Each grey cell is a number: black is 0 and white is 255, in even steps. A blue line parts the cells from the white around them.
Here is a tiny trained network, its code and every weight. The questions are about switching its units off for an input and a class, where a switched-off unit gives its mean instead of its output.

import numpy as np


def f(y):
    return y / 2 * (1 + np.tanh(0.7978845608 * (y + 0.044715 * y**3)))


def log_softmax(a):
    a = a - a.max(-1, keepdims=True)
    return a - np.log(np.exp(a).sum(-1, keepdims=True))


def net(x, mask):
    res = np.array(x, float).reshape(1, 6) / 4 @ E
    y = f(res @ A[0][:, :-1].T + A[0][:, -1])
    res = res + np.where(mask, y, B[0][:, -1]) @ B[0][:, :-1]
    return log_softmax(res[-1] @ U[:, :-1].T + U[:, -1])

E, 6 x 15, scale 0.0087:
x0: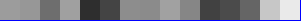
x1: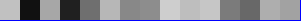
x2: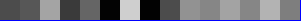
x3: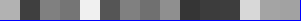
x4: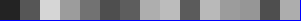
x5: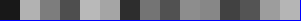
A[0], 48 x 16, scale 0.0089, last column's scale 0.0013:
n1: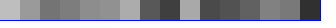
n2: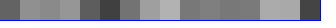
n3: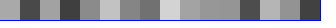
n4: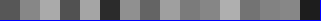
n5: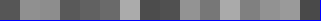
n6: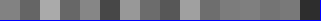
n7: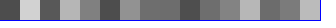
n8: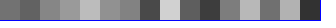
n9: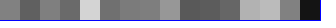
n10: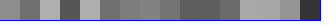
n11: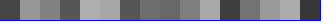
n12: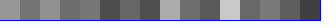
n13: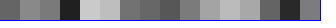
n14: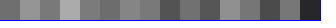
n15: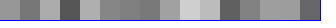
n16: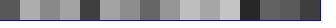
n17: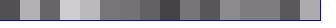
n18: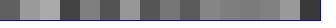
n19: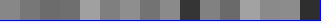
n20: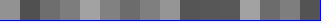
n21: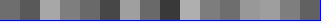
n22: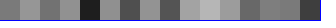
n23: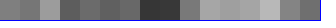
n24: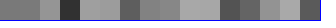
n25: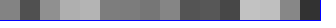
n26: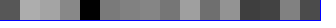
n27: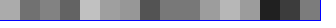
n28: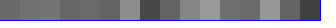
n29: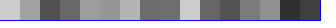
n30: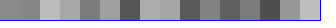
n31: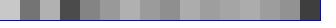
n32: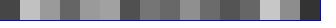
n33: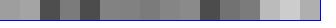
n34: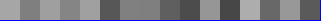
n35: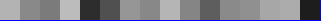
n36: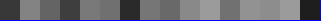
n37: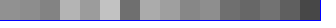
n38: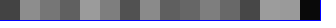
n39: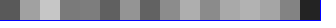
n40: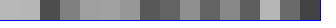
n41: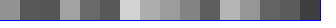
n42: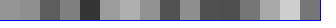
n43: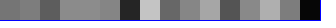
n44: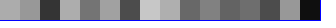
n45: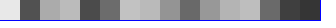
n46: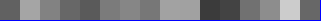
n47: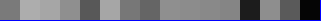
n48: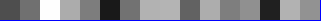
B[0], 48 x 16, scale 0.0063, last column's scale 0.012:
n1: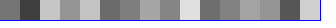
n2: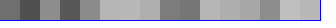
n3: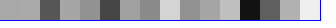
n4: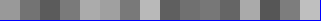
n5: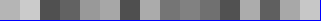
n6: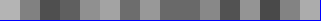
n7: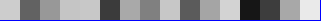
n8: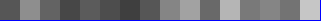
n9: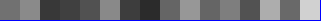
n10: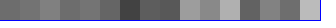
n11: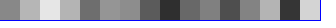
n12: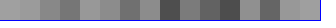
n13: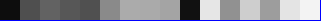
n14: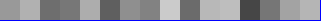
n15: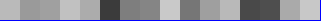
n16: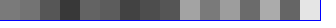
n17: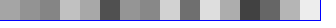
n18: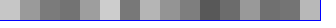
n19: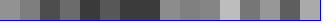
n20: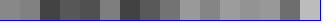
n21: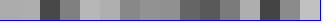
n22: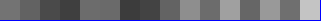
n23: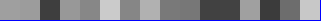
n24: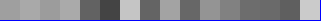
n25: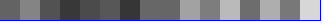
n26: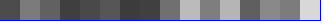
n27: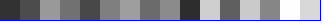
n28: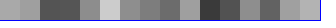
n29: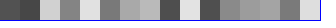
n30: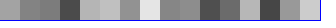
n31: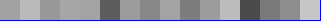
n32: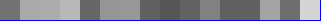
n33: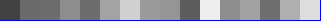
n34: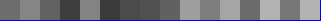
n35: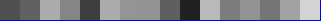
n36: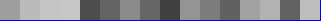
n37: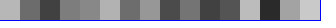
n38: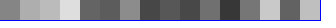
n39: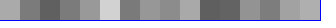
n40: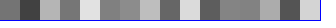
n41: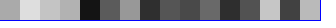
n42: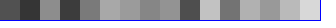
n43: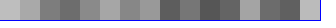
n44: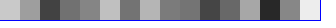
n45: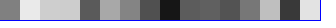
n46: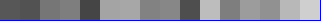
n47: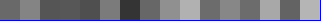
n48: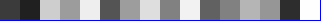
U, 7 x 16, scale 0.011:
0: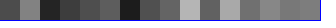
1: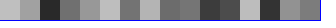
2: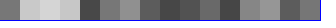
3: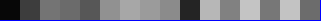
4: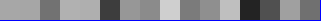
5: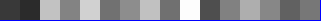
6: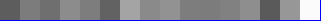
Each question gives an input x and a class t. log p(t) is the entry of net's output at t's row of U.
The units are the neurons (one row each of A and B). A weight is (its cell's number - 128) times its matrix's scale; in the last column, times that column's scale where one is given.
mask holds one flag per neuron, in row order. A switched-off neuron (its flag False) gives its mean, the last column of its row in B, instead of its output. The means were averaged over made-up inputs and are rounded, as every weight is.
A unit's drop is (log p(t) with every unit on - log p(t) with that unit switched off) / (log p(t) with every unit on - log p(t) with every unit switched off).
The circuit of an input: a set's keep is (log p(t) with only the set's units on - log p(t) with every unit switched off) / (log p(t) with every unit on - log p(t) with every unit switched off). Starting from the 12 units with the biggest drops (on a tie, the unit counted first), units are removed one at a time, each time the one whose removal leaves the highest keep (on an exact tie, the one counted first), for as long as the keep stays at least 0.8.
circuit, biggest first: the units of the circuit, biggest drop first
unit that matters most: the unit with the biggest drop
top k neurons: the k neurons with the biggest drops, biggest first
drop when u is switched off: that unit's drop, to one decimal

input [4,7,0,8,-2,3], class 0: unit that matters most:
n9
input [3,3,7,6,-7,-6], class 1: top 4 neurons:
n48; n21; n23; n6
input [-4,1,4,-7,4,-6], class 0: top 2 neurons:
n16; n26
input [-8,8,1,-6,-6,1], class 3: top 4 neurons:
n13; n27; n7; n17
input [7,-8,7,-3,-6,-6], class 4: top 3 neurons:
n7; n17; n14
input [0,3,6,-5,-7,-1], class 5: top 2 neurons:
n29; n1
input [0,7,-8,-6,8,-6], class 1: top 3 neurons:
n44; n37; n30
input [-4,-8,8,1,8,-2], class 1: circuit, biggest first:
n23; n18
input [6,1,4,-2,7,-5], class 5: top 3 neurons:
n48; n13; n27
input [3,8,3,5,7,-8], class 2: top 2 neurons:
n45; n41
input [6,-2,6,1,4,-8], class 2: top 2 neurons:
n41; n45
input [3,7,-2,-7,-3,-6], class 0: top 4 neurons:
n16; n22; n7; n26
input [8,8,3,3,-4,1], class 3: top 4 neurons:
n42; n33; n46; n35
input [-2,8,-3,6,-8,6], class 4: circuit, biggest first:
n3
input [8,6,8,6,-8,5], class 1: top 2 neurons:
n23; n21
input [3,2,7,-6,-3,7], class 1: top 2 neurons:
n5; n23
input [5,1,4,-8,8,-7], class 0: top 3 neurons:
n26; n16; n22
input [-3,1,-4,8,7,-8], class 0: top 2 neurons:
n8; n25
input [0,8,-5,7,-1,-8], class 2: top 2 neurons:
n45; n41
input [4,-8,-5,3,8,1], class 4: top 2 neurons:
n7; n17
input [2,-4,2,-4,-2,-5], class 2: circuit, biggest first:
n41
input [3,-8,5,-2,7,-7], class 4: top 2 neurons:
n7; n14
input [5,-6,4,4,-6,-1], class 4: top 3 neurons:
n7; n48; n17
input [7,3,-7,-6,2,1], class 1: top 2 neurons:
n44; n13
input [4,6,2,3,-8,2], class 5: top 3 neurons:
n29; n1; n40
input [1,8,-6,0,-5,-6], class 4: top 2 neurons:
n3; n31
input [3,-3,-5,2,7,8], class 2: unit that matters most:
n38
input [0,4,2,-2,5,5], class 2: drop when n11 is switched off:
0.2
